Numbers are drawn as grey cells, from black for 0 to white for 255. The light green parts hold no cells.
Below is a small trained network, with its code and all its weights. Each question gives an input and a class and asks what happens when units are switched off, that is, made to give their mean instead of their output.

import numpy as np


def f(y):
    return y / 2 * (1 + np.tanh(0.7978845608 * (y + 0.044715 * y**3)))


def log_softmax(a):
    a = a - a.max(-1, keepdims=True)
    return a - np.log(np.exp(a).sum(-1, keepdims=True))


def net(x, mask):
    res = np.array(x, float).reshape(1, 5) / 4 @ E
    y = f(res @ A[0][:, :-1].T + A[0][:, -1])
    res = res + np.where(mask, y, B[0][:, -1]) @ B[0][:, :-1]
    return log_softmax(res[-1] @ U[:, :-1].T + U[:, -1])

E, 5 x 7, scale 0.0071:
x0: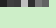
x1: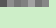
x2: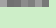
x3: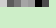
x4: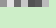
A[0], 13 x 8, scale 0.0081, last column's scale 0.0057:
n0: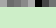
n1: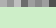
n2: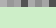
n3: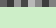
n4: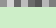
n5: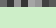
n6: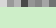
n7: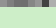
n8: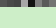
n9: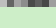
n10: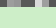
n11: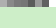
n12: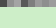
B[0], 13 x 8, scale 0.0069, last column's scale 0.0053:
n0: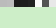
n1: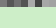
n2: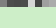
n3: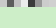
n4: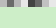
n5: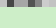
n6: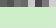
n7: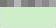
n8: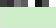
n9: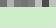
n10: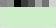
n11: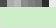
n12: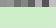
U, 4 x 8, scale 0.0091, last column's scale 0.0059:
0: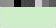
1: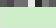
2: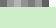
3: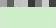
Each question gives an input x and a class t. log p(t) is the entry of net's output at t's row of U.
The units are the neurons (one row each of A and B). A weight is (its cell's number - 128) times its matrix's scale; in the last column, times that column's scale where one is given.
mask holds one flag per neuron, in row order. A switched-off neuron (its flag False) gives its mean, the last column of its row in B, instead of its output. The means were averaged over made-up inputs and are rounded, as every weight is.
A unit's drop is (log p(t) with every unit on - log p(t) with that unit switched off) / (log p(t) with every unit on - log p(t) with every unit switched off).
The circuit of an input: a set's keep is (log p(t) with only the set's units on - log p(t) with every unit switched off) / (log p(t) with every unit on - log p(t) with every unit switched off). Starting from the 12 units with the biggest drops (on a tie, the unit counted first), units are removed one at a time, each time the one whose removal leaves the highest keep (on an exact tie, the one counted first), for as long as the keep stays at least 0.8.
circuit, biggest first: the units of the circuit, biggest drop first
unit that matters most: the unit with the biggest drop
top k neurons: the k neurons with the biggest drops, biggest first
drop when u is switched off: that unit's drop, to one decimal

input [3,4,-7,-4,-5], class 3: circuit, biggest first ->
n3, n5
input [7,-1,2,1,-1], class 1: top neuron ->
n8
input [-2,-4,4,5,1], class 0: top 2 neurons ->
n0, n8
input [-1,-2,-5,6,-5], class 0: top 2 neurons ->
n0, n4
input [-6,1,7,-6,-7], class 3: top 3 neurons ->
n3, n5, n0
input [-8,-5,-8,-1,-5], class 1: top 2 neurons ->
n6, n2
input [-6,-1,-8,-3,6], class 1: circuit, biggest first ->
n6, n2
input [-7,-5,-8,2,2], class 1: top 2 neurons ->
n6, n2
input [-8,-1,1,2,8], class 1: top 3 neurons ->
n6, n2, n1
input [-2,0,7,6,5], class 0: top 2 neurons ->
n0, n3
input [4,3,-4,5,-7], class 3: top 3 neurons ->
n3, n5, n10
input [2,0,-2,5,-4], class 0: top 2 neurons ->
n0, n4
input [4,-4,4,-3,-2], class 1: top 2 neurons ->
n8, n0
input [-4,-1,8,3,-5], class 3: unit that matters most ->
n3
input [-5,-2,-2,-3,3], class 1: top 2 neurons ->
n0, n6
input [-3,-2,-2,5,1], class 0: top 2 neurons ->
n0, n8
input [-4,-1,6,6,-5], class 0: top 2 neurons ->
n0, n4
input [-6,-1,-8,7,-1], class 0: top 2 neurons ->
n0, n8
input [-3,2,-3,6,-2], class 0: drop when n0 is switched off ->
0.8
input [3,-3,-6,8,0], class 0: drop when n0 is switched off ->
0.8
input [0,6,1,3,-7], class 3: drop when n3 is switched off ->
0.3
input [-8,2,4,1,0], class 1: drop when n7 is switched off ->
0.0
